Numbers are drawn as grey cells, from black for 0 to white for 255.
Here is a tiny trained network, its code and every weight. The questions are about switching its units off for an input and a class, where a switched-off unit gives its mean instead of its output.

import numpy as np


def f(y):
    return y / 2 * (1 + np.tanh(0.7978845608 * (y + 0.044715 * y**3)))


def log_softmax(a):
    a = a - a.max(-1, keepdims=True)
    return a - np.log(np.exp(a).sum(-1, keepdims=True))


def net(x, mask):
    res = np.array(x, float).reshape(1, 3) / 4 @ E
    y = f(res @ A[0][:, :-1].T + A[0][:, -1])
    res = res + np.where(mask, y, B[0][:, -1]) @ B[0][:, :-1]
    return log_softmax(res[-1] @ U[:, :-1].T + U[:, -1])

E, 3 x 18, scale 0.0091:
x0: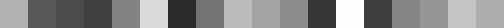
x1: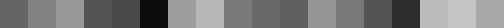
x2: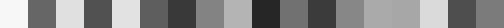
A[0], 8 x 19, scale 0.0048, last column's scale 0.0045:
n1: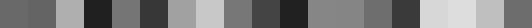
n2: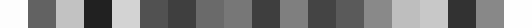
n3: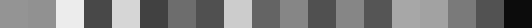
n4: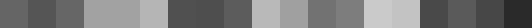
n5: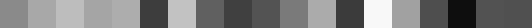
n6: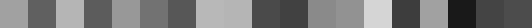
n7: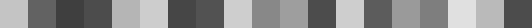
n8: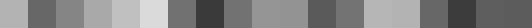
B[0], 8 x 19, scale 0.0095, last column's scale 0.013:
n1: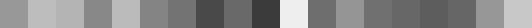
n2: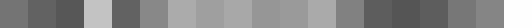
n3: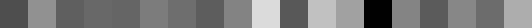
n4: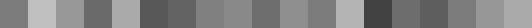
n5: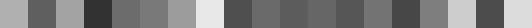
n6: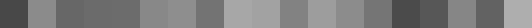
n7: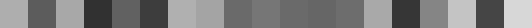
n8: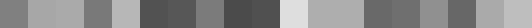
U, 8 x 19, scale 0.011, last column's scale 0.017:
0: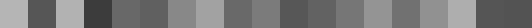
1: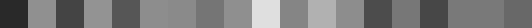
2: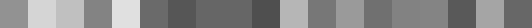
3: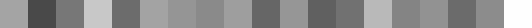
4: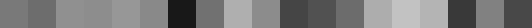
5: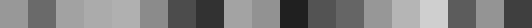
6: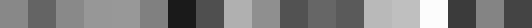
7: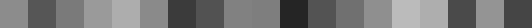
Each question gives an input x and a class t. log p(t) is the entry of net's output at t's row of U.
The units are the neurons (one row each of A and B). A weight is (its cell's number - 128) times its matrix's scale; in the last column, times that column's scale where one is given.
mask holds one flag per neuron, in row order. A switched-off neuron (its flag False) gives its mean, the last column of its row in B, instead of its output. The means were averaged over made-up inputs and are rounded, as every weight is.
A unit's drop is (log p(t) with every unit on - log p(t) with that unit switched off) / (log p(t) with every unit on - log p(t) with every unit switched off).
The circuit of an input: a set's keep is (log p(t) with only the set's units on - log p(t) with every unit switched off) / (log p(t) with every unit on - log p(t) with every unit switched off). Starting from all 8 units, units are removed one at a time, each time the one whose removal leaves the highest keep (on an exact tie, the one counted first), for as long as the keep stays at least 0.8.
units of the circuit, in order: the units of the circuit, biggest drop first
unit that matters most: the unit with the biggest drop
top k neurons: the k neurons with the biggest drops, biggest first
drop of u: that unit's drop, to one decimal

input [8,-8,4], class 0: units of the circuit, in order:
[n7]
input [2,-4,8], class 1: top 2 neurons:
[n2; n3]
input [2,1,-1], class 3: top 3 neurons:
[n5; n3; n7]
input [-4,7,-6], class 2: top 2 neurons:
[n1; n2]
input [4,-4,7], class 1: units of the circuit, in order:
[n2; n3]
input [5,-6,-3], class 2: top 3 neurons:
[n5; n8; n4]
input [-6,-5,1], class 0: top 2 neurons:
[n5; n1]
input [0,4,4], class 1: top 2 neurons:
[n2; n8]
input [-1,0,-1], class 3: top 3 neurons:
[n3; n7; n5]
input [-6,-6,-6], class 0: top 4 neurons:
[n5; n2; n1; n3]
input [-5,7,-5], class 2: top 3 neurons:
[n1; n2; n7]
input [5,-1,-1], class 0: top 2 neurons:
[n7; n2]
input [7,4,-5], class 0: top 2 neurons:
[n7; n2]
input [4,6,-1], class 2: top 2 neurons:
[n1; n5]
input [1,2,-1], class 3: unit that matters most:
n8
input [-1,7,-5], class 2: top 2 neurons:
[n1; n2]
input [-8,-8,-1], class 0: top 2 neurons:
[n5; n1]
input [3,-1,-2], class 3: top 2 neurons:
[n5; n3]
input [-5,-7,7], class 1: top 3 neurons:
[n2; n3; n6]
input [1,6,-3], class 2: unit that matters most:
n1
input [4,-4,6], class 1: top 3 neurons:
[n2; n3; n5]
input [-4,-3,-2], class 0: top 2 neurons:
[n5; n2]
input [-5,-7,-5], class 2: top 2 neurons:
[n4; n7]
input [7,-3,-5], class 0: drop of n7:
0.6
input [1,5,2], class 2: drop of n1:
0.5
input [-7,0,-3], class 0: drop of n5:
0.3
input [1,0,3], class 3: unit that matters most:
n4
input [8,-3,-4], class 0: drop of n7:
0.5
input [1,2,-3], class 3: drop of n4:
0.2
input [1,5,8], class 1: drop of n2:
0.2
